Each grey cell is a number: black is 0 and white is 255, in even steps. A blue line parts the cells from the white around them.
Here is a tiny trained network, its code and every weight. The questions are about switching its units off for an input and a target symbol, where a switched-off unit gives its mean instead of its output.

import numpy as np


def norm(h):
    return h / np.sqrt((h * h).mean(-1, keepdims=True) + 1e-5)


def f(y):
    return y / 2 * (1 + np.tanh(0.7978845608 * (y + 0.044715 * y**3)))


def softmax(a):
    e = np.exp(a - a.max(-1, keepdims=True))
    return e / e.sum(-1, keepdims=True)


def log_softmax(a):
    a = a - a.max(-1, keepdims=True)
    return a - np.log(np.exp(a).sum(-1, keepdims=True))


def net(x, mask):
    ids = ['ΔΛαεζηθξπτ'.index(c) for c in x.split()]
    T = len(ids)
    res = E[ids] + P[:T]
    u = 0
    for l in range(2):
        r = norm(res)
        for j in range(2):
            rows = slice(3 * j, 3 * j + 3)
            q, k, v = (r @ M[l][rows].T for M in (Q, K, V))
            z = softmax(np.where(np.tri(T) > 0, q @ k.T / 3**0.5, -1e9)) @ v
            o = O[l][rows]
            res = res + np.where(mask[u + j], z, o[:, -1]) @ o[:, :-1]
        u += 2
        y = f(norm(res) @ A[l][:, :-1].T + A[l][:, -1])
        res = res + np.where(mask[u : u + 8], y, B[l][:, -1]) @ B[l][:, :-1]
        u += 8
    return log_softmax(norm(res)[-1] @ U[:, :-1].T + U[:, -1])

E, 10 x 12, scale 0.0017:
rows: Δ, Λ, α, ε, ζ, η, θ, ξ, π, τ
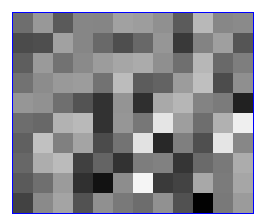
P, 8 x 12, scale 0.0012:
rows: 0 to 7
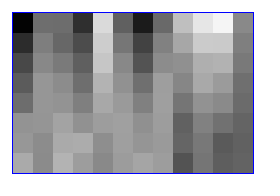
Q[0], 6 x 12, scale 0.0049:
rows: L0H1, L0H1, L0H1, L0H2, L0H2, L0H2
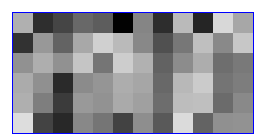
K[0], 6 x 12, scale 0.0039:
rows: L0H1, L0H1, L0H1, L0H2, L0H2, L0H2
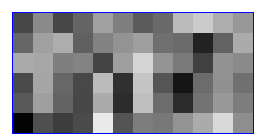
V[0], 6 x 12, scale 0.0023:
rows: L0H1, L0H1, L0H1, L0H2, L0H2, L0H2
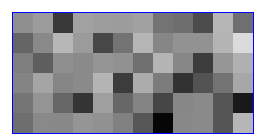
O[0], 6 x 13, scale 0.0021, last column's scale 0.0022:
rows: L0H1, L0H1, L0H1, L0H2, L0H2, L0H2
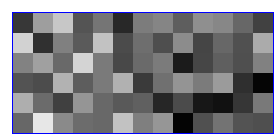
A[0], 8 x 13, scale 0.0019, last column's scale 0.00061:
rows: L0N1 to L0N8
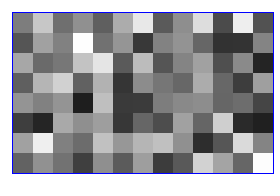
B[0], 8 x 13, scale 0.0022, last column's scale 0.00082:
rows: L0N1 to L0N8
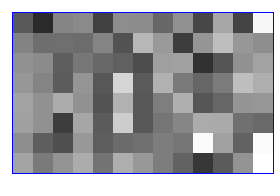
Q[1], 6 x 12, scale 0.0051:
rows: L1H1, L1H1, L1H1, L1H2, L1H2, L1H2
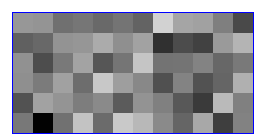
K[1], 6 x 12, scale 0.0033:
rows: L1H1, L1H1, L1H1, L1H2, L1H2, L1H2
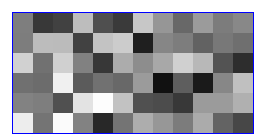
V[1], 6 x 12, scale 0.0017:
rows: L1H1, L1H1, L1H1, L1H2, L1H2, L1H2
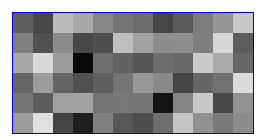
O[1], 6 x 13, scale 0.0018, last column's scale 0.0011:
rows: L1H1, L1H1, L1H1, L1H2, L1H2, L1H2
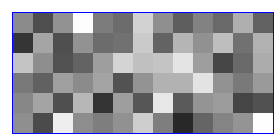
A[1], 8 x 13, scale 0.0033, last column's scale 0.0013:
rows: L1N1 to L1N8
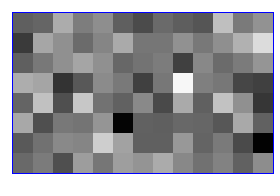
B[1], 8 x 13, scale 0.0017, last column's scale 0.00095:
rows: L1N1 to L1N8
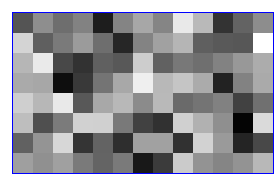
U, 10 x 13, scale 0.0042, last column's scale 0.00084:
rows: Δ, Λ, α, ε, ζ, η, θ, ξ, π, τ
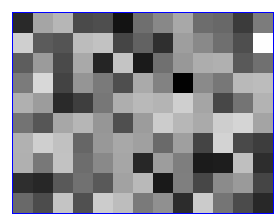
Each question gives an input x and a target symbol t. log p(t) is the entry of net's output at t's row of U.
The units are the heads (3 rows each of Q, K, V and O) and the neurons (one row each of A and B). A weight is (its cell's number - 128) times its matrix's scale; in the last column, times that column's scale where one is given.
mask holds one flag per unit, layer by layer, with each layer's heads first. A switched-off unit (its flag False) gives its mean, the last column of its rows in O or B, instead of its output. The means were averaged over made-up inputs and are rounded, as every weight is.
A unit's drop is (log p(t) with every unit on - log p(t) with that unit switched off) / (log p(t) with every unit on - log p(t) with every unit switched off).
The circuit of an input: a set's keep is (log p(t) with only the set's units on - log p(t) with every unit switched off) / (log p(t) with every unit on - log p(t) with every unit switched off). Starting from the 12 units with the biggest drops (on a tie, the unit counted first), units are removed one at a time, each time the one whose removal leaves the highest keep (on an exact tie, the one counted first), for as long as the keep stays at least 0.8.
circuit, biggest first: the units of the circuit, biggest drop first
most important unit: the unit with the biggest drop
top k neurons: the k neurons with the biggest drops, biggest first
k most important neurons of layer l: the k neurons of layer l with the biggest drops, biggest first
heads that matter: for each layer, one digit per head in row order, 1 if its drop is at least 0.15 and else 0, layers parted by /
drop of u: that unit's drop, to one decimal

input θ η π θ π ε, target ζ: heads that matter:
11 / 01
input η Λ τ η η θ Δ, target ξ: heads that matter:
11 / 00
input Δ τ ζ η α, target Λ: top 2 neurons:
(L0N3 L1N6)
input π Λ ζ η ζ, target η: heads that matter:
11 / 11
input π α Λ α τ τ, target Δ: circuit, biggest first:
(L0H2 L1N1 L1N7 L1H2)
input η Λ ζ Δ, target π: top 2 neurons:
(L0N1 L1N6)
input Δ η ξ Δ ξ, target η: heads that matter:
01 / 00
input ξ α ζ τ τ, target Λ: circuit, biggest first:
(L0H2 L1N6)
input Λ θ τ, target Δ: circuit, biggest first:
(L0H2 L1N1 L1N7)
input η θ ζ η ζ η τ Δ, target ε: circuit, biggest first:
(L0H1 L1N3)
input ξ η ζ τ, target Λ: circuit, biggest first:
(L1N6 L0N7 L0H2)
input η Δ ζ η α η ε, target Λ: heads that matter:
10 / 00
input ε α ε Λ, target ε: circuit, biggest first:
(L0H2)
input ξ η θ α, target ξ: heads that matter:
10 / 00
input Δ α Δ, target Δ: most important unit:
L0N1
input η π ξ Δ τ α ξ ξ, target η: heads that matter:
01 / 11
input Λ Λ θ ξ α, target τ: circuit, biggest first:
(L0H2 L1N7)
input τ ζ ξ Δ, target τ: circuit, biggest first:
(L0H2 L1N7)
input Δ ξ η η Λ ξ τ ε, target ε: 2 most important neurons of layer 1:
(L1N3 L1N6)
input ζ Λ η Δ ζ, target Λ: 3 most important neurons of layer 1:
(L1N6 L1N7 L1N5)
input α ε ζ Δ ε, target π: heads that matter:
01 / 00
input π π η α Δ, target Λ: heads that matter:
10 / 10
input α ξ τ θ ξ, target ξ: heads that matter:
01 / 00
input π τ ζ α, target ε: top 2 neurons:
(L1N6 L1N3)
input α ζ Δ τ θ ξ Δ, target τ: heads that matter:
01 / 00
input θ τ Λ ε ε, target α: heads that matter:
00 / 01
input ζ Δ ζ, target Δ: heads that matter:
11 / 11
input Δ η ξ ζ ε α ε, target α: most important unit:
L0N1
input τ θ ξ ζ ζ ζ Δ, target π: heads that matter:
10 / 01
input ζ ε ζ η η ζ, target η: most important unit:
L0H2
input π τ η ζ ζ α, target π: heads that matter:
10 / 01
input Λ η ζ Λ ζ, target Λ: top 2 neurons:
(L1N6 L0N1)
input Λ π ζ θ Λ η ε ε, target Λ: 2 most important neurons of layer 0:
(L0N3 L0N2)
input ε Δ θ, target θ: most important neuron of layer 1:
(L1N5)
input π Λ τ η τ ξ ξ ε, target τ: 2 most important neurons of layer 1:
(L1N7 L1N6)
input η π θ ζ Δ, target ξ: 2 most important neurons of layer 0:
(L0N4 L0N5)
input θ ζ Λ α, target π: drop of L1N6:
0.1
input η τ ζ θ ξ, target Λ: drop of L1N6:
0.6
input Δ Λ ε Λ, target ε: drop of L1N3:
0.1
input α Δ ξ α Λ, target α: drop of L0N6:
0.6
